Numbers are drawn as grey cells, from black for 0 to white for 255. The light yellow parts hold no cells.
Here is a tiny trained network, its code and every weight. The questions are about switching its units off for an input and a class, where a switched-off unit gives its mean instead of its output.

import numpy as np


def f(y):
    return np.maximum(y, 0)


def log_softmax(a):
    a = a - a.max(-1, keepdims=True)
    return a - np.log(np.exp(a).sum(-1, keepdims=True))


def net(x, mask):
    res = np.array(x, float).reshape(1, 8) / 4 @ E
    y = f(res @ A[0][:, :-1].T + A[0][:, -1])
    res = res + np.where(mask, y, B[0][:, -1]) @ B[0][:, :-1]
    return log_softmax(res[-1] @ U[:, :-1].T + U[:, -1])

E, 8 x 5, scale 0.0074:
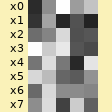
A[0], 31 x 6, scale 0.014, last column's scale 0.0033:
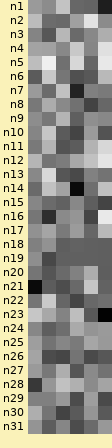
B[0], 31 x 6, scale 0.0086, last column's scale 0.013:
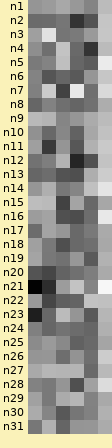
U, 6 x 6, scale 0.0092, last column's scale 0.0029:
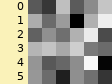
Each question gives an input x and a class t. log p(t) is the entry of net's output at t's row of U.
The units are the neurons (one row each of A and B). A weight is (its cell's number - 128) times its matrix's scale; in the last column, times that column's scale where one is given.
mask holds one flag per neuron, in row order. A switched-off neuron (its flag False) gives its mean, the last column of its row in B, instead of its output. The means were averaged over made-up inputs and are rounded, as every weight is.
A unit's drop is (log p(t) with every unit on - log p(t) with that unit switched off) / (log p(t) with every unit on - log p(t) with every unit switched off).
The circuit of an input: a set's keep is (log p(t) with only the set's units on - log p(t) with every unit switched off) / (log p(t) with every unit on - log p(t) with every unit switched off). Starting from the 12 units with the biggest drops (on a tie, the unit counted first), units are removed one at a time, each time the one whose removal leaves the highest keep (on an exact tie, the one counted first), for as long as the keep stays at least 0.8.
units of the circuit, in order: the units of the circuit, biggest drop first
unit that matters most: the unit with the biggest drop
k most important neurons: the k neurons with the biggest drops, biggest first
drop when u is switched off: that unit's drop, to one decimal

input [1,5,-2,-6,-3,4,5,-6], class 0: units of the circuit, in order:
(n21)
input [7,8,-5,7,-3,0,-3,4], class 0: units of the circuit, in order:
(n23; n3)
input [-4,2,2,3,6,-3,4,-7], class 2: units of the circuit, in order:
(n7; n14)
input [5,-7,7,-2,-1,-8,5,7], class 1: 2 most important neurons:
(n28; n21)
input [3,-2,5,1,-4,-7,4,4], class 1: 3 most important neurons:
(n21; n28; n7)
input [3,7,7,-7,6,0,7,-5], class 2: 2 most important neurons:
(n21; n14)
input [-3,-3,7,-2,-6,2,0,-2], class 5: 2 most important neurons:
(n16; n5)
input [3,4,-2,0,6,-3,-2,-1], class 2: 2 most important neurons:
(n21; n12)
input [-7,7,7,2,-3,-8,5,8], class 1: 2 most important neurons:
(n7; n5)
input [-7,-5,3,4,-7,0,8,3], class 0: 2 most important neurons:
(n23; n7)
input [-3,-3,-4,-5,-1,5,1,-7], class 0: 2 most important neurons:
(n21; n14)
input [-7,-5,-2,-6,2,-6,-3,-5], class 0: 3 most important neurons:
(n21; n7; n12)
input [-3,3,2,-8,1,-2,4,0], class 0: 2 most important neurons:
(n21; n7)
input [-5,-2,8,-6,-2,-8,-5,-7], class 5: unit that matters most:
n16
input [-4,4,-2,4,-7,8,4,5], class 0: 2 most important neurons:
(n23; n5)
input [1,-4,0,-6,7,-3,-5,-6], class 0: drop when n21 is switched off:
0.4
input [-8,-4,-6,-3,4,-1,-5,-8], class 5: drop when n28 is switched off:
0.2
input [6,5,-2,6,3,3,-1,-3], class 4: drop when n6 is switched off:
0.1
